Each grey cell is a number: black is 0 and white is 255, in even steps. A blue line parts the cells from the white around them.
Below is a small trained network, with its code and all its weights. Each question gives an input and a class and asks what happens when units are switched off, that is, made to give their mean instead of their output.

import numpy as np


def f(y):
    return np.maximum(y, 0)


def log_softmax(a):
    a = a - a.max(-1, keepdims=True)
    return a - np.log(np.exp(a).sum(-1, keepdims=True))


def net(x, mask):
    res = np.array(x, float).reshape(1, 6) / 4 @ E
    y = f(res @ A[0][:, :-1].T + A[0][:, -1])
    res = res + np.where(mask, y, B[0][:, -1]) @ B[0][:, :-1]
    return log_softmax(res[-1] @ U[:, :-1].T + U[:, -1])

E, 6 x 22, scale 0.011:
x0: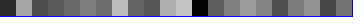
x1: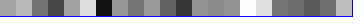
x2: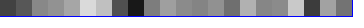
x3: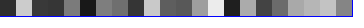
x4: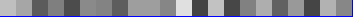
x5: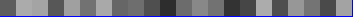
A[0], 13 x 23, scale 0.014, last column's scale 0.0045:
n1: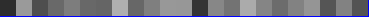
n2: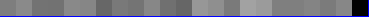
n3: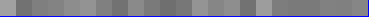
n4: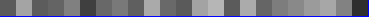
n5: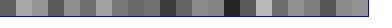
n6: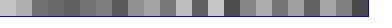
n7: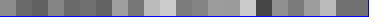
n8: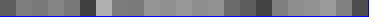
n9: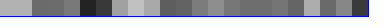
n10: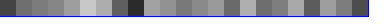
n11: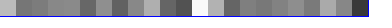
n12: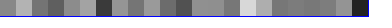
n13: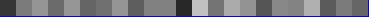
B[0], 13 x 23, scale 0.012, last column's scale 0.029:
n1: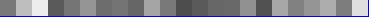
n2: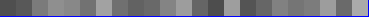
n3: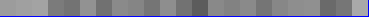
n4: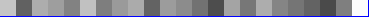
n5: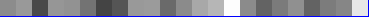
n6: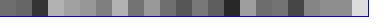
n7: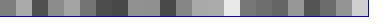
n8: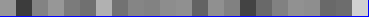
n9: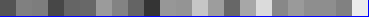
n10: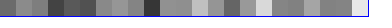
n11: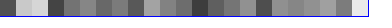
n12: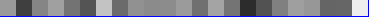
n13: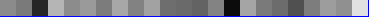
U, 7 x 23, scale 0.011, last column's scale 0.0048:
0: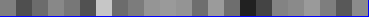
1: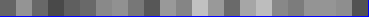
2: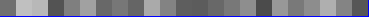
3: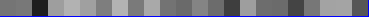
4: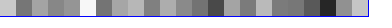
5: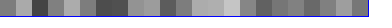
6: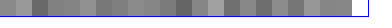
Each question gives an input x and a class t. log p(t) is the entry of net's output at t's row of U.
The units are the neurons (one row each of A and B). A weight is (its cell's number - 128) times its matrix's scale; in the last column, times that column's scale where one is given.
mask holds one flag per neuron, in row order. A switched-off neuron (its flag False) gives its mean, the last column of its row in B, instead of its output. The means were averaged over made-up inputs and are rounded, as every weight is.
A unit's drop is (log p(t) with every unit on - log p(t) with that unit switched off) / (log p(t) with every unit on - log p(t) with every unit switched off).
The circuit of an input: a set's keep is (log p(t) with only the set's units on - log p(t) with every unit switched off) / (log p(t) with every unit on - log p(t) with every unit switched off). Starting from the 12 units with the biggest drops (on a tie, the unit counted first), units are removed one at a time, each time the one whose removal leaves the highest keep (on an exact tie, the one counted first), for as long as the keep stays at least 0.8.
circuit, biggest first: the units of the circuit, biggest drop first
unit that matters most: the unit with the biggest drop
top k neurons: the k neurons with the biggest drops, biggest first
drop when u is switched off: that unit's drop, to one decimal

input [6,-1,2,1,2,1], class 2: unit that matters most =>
n1
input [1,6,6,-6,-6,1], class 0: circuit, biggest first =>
n4, n12
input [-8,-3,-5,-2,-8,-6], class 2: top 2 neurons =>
n11, n6
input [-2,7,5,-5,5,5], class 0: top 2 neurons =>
n12, n4
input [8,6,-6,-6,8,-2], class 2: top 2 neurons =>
n1, n13
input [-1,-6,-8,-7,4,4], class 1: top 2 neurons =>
n4, n12
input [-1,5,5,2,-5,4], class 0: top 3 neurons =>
n12, n9, n6
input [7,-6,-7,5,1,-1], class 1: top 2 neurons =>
n9, n12
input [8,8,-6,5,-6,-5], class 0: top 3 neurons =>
n12, n11, n2
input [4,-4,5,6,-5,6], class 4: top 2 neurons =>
n4, n9
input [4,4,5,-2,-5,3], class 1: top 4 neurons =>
n10, n6, n11, n8
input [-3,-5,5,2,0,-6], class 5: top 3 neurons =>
n7, n12, n9
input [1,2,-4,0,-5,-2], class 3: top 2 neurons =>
n13, n10
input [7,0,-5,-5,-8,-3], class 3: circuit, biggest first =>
n13
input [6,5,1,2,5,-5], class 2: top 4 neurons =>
n1, n5, n13, n8
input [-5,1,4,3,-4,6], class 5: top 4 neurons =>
n5, n1, n9, n6
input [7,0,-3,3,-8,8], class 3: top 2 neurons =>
n13, n11
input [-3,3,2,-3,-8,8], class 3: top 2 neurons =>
n13, n7
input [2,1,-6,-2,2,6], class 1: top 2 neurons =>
n9, n7
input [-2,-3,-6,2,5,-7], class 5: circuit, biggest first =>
n7
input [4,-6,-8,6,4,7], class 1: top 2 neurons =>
n9, n12
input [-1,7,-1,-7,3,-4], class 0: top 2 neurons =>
n4, n12
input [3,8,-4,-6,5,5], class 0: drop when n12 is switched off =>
0.5
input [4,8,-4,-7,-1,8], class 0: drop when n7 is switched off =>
0.2
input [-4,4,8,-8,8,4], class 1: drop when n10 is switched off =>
1.0
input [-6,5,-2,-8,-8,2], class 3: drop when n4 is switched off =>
0.9
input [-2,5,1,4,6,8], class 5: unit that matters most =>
n5
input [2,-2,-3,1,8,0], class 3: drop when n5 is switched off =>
0.0
